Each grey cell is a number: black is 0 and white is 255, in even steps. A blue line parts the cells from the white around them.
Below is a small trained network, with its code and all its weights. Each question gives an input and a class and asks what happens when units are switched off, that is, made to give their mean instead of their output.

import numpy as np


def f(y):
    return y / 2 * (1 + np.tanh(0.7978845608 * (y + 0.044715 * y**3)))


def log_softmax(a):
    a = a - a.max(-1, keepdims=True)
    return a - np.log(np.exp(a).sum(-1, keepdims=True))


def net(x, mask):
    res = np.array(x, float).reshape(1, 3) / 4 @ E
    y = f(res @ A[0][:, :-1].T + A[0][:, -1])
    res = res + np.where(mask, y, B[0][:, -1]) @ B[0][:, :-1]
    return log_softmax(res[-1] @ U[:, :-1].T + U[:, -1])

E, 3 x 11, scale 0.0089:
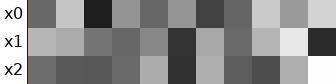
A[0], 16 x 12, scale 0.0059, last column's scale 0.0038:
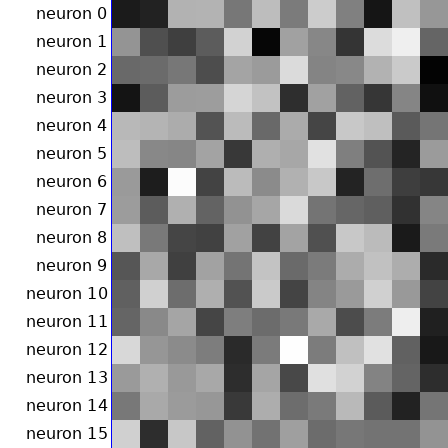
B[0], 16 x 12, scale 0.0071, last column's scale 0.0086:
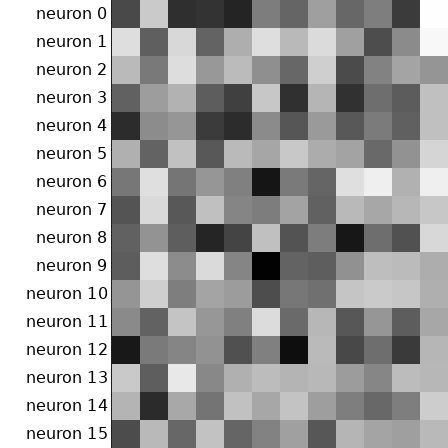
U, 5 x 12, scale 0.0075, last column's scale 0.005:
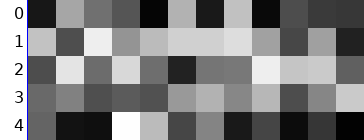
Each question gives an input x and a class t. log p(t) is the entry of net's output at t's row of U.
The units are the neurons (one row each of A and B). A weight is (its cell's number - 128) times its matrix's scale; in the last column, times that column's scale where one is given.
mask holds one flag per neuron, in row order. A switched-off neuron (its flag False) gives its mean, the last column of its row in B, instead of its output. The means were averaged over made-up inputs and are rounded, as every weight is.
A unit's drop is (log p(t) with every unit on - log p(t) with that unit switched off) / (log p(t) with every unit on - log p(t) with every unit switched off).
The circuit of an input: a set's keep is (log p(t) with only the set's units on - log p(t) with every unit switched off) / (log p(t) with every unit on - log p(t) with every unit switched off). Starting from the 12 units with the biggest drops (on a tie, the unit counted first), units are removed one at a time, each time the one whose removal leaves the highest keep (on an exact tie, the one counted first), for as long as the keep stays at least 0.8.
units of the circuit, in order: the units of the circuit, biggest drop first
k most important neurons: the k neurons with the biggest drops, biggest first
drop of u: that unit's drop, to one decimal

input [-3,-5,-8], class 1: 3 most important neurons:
(neuron 5; neuron 14; neuron 13)
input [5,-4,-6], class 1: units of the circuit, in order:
(neuron 13)
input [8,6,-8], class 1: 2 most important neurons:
(neuron 13; neuron 14)
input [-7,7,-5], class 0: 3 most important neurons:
(neuron 8; neuron 12; neuron 4)
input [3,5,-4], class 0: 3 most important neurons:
(neuron 8; neuron 1; neuron 12)
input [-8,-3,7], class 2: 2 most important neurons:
(neuron 6; neuron 15)
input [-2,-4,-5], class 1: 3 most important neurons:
(neuron 5; neuron 8; neuron 14)
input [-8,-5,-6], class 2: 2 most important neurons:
(neuron 6; neuron 7)
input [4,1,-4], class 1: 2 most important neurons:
(neuron 6; neuron 13)
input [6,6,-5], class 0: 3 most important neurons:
(neuron 8; neuron 6; neuron 12)
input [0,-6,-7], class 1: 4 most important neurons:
(neuron 13; neuron 5; neuron 14; neuron 8)
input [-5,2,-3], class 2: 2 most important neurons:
(neuron 6; neuron 1)
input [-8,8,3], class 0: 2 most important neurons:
(neuron 8; neuron 12)
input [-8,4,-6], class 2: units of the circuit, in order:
(neuron 6)
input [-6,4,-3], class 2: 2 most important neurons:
(neuron 6; neuron 7)
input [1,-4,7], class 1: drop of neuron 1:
0.3
